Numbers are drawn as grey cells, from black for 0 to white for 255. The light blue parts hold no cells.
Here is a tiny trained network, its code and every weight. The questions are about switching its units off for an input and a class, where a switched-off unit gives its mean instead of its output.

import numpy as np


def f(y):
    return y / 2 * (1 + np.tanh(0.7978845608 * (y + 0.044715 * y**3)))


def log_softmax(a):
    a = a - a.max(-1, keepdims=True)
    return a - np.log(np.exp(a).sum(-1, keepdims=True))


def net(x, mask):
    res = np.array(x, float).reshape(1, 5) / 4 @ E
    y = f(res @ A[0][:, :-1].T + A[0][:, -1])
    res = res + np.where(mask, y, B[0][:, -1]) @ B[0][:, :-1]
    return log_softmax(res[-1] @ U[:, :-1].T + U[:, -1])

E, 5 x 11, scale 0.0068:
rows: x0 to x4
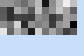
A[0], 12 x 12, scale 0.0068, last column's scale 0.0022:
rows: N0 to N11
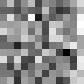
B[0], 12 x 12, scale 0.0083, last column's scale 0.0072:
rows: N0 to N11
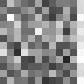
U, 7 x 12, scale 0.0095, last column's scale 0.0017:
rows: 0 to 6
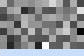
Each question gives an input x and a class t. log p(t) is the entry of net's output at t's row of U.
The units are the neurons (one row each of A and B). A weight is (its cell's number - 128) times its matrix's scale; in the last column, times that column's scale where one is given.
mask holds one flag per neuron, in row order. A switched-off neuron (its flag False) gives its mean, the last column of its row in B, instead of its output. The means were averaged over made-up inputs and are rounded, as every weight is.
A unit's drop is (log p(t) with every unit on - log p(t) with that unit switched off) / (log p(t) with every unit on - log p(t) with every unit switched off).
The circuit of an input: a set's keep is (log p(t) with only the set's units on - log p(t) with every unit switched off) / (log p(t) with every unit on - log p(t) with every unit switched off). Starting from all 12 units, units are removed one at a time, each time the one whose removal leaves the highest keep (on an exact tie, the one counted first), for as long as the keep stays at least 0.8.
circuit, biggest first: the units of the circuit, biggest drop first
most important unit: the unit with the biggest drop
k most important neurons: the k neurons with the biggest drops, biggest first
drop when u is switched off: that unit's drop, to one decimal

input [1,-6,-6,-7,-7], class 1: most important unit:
N0
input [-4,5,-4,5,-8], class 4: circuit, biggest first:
[N8 N6]
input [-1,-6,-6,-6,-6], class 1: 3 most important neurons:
[N0 N2 N11]
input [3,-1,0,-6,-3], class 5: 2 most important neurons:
[N6 N10]
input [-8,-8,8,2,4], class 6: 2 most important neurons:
[N1 N2]
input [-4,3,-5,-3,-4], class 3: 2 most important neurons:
[N8 N7]
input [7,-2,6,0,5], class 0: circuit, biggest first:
[N11 N2]
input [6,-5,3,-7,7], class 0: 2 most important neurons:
[N4 N3]
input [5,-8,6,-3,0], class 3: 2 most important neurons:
[N8 N11]
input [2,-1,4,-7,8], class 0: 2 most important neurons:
[N4 N9]
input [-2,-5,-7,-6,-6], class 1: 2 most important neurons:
[N0 N2]
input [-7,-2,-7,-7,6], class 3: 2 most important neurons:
[N7 N11]
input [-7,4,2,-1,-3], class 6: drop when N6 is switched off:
0.0
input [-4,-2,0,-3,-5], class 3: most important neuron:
[N8]
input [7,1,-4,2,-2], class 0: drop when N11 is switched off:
0.2
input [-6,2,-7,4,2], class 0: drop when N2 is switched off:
0.1
